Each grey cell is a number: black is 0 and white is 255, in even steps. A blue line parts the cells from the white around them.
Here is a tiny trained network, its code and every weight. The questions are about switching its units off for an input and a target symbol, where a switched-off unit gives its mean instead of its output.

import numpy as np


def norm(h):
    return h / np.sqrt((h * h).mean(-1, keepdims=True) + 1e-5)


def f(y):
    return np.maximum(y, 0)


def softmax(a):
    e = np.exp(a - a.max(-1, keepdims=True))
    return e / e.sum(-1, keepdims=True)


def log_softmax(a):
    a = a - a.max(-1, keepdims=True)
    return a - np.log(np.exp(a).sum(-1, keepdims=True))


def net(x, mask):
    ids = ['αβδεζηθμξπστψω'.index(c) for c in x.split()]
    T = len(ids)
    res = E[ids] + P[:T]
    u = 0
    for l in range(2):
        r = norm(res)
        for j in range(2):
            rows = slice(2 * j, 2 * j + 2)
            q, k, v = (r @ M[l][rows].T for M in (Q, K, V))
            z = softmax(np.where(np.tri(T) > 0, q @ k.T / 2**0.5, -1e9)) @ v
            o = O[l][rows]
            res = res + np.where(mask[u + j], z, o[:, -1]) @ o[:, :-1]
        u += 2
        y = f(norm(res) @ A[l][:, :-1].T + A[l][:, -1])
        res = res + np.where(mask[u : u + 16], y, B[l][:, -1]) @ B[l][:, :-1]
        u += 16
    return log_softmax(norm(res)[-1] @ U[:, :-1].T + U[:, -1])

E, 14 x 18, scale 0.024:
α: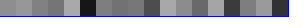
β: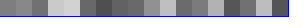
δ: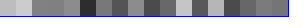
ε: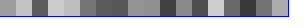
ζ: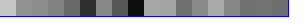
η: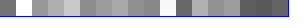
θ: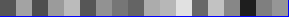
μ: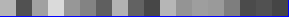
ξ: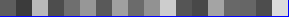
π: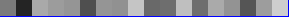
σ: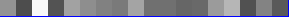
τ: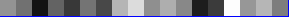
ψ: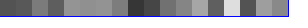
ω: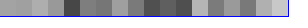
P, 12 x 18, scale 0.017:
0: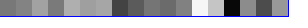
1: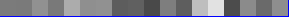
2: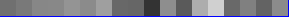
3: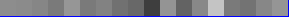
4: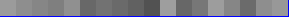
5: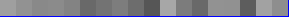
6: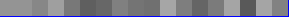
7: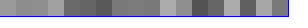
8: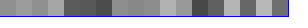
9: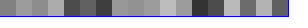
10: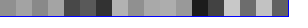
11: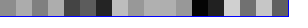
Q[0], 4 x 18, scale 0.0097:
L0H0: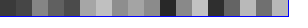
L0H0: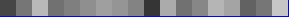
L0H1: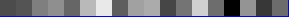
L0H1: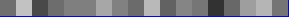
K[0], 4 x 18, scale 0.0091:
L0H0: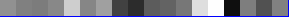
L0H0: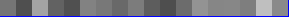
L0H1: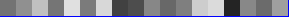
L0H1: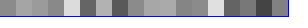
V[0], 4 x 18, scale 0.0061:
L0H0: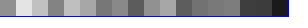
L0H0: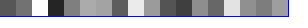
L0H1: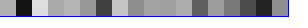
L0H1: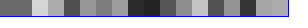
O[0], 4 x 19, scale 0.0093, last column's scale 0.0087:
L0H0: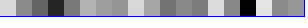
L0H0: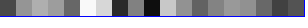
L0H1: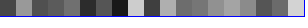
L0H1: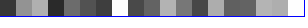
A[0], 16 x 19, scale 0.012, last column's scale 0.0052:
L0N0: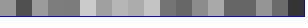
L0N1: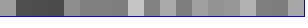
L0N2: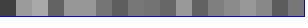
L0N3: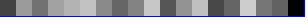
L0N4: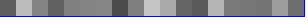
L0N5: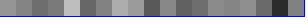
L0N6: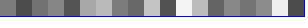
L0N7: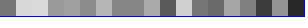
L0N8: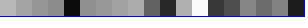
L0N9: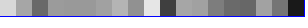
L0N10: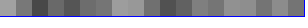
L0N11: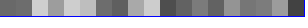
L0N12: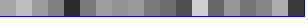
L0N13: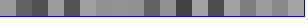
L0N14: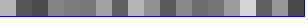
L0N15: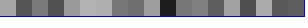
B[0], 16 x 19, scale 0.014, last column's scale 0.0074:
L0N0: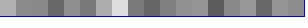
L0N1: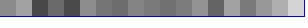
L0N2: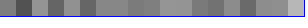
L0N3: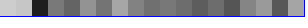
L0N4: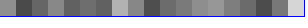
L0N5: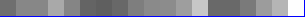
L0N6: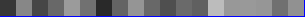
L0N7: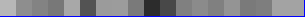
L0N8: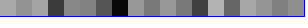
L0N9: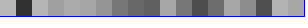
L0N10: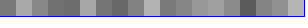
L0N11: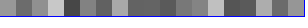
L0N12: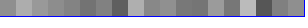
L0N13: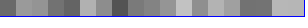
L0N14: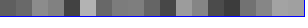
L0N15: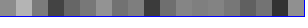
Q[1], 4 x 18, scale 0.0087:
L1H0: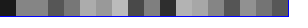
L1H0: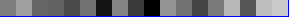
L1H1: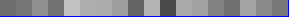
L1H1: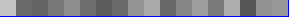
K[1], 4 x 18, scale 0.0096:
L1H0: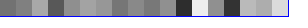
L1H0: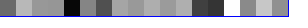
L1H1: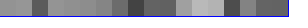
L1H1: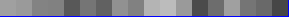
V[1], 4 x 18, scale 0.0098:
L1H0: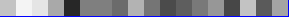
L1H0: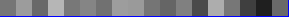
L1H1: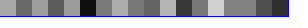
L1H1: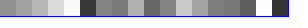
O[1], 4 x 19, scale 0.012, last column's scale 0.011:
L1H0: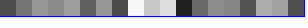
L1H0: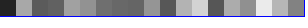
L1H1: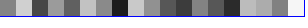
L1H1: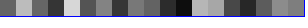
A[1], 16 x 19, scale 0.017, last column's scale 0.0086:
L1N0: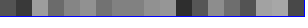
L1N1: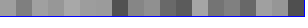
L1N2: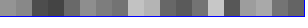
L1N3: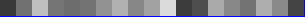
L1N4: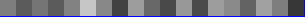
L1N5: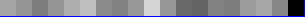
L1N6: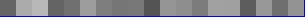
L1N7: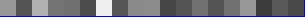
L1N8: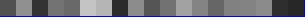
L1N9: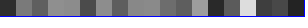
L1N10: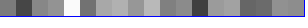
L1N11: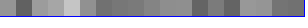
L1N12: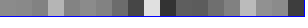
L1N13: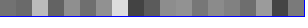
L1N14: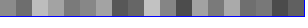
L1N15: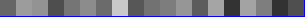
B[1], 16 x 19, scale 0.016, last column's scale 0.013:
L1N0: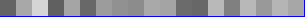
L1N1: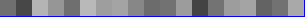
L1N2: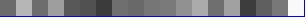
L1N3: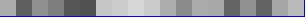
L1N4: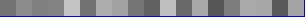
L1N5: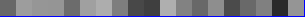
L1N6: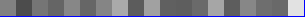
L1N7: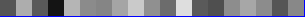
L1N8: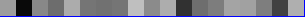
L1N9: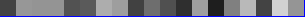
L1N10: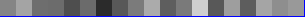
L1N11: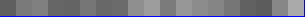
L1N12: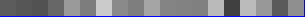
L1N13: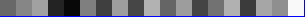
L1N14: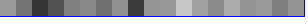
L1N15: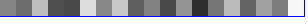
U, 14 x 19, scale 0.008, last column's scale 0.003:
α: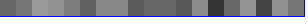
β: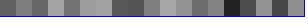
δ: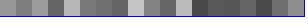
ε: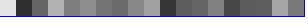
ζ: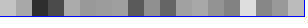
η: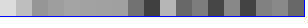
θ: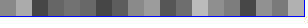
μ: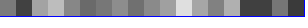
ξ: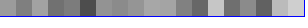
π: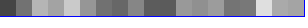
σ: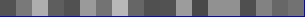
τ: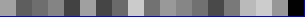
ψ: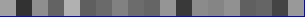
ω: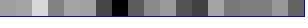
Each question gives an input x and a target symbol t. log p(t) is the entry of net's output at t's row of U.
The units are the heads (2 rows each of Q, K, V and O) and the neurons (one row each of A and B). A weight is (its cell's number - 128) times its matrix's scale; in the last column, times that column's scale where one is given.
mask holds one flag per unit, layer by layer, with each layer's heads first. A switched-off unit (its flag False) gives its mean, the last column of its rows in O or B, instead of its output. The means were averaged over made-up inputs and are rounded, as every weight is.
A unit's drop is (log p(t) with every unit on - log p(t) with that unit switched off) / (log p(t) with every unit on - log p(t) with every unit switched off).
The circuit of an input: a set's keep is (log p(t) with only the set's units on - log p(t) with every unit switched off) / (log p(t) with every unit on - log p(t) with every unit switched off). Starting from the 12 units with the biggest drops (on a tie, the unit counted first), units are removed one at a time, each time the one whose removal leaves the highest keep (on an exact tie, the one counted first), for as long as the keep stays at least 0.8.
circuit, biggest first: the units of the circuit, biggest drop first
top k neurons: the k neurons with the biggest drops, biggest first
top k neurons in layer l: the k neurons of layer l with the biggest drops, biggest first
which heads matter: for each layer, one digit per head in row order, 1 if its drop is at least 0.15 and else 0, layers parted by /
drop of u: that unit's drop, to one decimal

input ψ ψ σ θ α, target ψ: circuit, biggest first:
[L0H0 L1N8]
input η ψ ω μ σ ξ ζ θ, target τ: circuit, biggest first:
[L1H1 L1N8 L0H1]
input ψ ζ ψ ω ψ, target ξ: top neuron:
[L1N3]
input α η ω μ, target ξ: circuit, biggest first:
[L1H0 L1N3]
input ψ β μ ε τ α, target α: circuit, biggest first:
[L0H0 L1N9]
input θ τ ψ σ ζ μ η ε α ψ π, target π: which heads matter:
01 / 10
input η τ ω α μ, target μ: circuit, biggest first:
[L1H1 L0H1]
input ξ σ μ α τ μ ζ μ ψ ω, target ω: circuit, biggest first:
[L0H1 L0N8]
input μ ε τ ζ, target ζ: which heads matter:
11 / 00
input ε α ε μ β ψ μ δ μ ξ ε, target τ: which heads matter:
00 / 01
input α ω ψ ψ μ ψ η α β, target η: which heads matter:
11 / 01
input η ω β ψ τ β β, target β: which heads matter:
11 / 00
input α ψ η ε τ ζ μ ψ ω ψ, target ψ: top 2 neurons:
[L0N13 L1N8]
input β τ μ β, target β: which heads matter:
11 / 10
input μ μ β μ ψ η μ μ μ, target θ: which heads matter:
11 / 00
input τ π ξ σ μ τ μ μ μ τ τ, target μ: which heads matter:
01 / 01
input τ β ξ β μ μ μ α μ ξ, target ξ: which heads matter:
01 / 11
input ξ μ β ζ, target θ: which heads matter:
10 / 00
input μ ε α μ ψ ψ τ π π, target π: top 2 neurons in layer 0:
[L0N14 L0N6]
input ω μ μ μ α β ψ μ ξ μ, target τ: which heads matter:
00 / 01
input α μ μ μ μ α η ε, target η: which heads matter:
10 / 00
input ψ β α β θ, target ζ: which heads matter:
11 / 10
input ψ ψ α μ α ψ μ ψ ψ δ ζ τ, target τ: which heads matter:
01 / 00
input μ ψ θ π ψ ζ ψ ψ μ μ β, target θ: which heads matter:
10 / 00
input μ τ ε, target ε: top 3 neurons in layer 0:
[L0N3 L0N7 L0N11]
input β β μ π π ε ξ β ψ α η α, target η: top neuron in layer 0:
[L0N9]
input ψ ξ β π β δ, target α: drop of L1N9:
0.4
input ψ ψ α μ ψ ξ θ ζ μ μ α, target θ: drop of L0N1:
0.0
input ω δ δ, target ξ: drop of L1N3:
0.2
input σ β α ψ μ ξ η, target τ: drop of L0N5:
0.1
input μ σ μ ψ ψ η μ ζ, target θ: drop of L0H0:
0.2
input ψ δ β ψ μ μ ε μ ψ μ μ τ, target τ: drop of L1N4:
0.1
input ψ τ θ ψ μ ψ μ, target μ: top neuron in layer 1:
[L1N15]
